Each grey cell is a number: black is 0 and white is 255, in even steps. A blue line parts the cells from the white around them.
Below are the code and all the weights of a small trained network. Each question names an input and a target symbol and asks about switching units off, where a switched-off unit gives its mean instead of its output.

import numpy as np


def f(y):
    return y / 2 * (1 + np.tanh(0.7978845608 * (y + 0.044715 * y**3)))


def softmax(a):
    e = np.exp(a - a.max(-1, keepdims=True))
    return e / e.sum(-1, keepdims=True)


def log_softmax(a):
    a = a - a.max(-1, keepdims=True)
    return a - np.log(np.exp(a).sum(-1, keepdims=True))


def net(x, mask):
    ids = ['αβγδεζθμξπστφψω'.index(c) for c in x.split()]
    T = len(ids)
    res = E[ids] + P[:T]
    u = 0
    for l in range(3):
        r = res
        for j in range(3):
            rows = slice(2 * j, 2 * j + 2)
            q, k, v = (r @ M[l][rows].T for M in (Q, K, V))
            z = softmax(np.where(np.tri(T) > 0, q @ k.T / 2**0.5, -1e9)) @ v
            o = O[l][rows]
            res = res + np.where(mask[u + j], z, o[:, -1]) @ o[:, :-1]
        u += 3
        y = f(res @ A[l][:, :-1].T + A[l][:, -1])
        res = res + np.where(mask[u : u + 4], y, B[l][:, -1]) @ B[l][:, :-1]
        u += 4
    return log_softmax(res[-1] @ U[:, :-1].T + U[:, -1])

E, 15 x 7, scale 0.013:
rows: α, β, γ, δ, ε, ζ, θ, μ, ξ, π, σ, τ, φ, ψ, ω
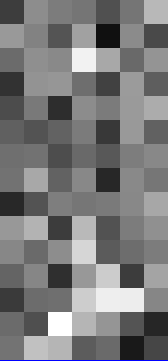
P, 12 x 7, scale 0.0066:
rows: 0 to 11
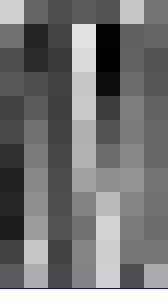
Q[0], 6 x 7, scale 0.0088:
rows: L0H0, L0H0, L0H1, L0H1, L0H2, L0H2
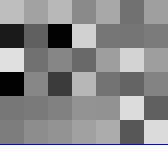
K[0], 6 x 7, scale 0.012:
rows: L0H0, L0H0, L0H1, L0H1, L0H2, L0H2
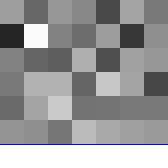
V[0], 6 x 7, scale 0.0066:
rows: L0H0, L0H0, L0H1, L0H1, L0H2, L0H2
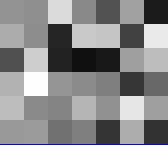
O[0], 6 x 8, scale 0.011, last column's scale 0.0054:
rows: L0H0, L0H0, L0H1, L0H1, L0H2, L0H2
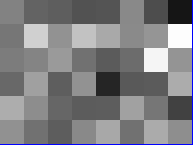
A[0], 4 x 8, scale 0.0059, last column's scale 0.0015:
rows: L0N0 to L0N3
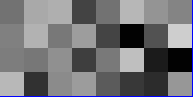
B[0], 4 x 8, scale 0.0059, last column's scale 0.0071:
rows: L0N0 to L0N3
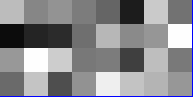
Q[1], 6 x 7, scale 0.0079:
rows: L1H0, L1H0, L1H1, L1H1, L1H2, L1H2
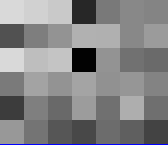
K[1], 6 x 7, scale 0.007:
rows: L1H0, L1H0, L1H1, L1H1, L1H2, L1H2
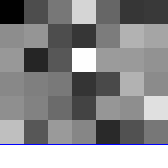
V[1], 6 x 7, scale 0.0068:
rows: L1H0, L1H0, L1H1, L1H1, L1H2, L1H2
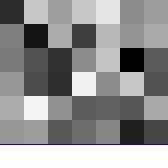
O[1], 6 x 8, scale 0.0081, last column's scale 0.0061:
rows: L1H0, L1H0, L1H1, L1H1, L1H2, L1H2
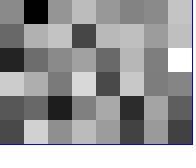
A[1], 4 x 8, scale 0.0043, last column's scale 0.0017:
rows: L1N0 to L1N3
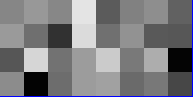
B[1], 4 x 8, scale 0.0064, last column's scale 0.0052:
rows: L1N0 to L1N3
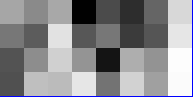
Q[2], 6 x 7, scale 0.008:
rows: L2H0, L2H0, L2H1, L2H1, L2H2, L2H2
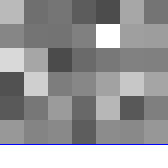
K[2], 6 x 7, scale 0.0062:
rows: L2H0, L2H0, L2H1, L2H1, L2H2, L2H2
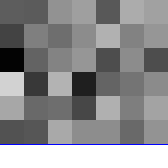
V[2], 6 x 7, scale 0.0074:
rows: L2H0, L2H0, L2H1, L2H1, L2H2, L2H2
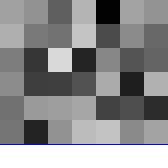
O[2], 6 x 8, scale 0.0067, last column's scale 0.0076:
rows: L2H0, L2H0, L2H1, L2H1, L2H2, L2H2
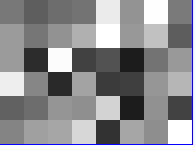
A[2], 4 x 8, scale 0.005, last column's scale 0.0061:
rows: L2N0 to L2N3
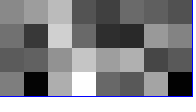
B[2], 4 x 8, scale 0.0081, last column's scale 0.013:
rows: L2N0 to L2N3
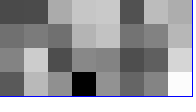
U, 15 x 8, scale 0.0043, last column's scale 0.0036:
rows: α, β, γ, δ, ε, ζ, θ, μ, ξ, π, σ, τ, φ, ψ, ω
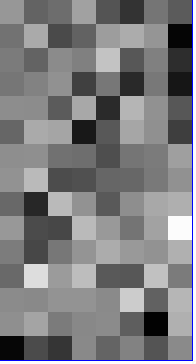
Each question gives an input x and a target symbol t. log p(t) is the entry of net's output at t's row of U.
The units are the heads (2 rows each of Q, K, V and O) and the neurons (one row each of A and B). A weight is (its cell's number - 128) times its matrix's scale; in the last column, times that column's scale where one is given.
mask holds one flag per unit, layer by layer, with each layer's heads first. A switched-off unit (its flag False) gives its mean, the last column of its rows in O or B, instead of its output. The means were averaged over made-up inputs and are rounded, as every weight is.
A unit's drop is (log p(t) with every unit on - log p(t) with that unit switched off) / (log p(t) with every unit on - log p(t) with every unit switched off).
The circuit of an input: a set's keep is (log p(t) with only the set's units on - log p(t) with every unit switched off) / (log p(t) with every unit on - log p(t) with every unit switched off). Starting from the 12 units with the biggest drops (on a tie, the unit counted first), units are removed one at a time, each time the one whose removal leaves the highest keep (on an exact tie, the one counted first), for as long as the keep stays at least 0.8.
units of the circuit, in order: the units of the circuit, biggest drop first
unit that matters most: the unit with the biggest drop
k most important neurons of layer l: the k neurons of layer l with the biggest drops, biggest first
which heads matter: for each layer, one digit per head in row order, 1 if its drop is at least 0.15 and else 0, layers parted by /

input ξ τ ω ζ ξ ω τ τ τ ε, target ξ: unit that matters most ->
L2H1
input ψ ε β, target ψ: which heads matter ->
110 / 000 / 000
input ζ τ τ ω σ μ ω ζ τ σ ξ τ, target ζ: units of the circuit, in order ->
(L1H0, L0H0, L0H1, L2H1)
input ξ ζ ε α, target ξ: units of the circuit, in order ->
(L0H1, L2H1, L1H0)
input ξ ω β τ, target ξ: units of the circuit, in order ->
(L2H1, L0H1, L1H0, L1H2)
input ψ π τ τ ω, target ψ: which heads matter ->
110 / 000 / 100
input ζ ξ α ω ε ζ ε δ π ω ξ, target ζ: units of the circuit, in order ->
(L1H0, L0H0, L0H1)
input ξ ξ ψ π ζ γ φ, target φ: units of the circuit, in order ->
(L1H2, L0H1)
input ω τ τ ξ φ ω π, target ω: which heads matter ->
110 / 010 / 010
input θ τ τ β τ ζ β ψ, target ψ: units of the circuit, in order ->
(L0H1, L2H0)
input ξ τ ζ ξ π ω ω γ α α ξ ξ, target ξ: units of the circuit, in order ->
(L0H1, L2H1, L1H0, L1H2)
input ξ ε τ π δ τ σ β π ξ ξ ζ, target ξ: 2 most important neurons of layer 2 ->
(L2N2, L2N0)
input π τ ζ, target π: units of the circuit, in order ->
(L2H0, L1H0)
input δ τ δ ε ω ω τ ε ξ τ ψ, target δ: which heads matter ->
110 / 110 / 011
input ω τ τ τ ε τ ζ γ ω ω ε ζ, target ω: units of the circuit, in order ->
(L0H0, L0H1, L2H1, L1H0)
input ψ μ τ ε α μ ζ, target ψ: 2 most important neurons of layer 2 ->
(L2N2, L2N0)
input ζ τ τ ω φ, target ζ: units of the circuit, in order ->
(L0H0, L1H0, L2H1)
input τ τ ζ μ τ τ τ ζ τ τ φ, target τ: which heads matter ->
100 / 100 / 001
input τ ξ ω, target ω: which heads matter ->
010 / 000 / 000
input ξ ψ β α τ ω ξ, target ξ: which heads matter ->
110 / 111 / 010
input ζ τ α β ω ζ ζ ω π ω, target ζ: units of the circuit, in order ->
(L1H0, L0H0, L0H1, L0N1)
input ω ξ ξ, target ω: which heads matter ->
110 / 010 / 000
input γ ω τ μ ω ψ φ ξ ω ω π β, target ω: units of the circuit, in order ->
(L2H1, L1H1)
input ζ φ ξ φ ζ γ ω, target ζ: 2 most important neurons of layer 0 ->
(L0N1, L0N3)
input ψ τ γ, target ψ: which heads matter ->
010 / 000 / 000
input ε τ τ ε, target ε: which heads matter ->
010 / 001 / 011
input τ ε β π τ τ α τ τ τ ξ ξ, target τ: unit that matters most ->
L0H0
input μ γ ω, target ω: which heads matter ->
100 / 000 / 000
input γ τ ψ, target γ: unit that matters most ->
L2H0
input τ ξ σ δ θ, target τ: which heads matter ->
100 / 100 / 001
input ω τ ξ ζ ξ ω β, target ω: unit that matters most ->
L0H0
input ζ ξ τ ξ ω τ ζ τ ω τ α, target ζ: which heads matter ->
111 / 100 / 001
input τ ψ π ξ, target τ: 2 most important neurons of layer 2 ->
(L2N2, L2N3)
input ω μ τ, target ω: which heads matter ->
110 / 010 / 000
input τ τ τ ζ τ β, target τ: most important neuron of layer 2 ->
(L2N3)
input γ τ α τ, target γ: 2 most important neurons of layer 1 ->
(L1N1, L1N0)
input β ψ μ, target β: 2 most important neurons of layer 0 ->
(L0N3, L0N2)
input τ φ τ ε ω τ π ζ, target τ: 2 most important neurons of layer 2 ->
(L2N2, L2N3)
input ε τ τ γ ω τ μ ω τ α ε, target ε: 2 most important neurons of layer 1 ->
(L1N1, L1N0)
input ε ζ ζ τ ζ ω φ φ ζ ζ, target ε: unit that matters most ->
L0H1
